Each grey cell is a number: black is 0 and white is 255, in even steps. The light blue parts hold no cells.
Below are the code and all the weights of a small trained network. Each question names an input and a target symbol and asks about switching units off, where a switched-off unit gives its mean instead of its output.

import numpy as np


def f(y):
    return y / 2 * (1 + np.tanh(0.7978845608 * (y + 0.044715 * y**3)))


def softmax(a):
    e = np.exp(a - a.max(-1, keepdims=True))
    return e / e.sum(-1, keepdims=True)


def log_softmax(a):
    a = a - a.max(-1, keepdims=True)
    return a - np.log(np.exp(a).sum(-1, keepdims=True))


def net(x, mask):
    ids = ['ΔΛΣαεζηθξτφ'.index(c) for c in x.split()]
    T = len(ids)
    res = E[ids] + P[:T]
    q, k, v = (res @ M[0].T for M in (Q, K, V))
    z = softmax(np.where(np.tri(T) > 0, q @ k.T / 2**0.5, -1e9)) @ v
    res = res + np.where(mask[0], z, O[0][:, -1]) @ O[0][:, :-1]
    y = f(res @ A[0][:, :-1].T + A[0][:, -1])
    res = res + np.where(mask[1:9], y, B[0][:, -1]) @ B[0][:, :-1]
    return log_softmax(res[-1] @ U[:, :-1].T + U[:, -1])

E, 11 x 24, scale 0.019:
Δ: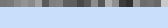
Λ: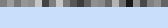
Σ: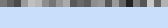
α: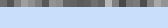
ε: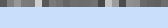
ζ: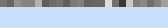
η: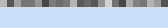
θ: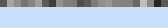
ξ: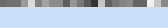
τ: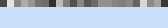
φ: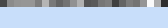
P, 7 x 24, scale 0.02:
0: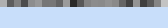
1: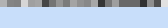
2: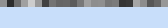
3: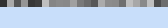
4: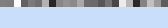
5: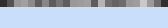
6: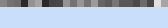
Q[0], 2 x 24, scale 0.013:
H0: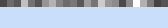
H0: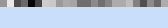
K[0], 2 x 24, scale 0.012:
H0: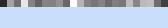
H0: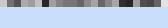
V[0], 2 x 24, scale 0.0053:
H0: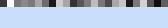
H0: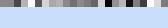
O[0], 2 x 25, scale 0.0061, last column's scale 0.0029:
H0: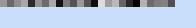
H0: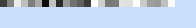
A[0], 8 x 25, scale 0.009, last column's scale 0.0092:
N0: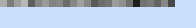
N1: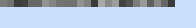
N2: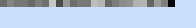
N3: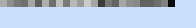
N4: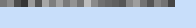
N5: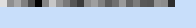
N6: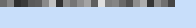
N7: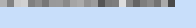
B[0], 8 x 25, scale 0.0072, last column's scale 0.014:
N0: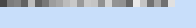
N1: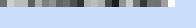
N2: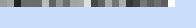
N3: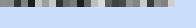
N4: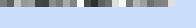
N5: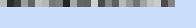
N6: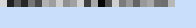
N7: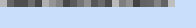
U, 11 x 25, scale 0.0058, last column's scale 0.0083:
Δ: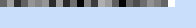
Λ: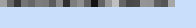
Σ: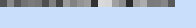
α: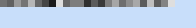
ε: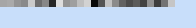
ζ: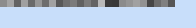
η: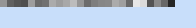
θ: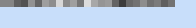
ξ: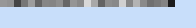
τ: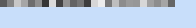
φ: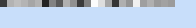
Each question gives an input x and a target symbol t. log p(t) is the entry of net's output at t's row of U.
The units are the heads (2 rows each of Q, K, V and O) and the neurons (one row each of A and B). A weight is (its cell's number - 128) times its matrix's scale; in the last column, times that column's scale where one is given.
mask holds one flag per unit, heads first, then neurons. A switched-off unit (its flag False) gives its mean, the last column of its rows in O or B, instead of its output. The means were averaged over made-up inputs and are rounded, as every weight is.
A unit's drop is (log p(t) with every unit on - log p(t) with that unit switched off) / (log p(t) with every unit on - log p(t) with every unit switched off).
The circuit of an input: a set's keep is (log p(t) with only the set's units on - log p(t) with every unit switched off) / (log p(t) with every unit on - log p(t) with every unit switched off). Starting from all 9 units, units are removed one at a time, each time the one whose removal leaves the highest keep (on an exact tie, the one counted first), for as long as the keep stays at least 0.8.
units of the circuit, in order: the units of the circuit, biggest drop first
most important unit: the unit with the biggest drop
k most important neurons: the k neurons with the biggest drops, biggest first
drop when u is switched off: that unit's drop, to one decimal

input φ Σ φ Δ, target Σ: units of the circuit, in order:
[N2; H0]
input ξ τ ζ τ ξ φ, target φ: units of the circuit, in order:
[H0]
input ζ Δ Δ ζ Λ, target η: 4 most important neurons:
[N3; N4; N1; N0]
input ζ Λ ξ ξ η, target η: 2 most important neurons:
[N3; N4]
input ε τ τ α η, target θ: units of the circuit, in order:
[H0; N0; N3]
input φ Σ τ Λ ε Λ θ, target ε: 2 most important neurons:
[N4; N3]
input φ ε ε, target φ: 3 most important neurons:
[N7; N6; N4]
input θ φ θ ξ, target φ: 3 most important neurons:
[N7; N6; N4]
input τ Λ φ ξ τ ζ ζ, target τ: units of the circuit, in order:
[H0; N2]
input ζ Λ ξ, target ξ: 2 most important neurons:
[N2; N7]
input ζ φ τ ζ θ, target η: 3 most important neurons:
[N3; N4; N1]
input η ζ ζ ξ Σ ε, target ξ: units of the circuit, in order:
[N2; H0; N7]
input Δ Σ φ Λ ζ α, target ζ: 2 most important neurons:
[N3; N4]
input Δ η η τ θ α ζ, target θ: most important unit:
N6
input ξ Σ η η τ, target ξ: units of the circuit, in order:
[H0; N7; N2]
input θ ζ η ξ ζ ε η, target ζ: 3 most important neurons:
[N3; N4; N1]
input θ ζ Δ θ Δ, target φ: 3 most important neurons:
[N0; N1; N2]
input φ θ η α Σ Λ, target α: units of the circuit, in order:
[H0; N2; N3]
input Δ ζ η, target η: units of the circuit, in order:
[H0; N4; N3]
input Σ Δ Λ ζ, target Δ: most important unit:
N4
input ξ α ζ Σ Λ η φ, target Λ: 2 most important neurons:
[N6; N0]
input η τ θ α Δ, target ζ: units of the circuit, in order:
[N3; H0; N4]
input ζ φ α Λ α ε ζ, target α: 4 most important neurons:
[N2; N1; N3; N0]
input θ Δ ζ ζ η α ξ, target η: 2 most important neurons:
[N4; N3]
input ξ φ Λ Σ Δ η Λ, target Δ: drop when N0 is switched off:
0.1
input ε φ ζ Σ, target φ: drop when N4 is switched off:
0.1
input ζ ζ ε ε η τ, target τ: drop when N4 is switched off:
0.0
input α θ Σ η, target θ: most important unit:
N6
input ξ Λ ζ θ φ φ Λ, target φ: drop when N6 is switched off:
0.2
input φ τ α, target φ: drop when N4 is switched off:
0.1
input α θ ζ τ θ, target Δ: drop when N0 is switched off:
0.1
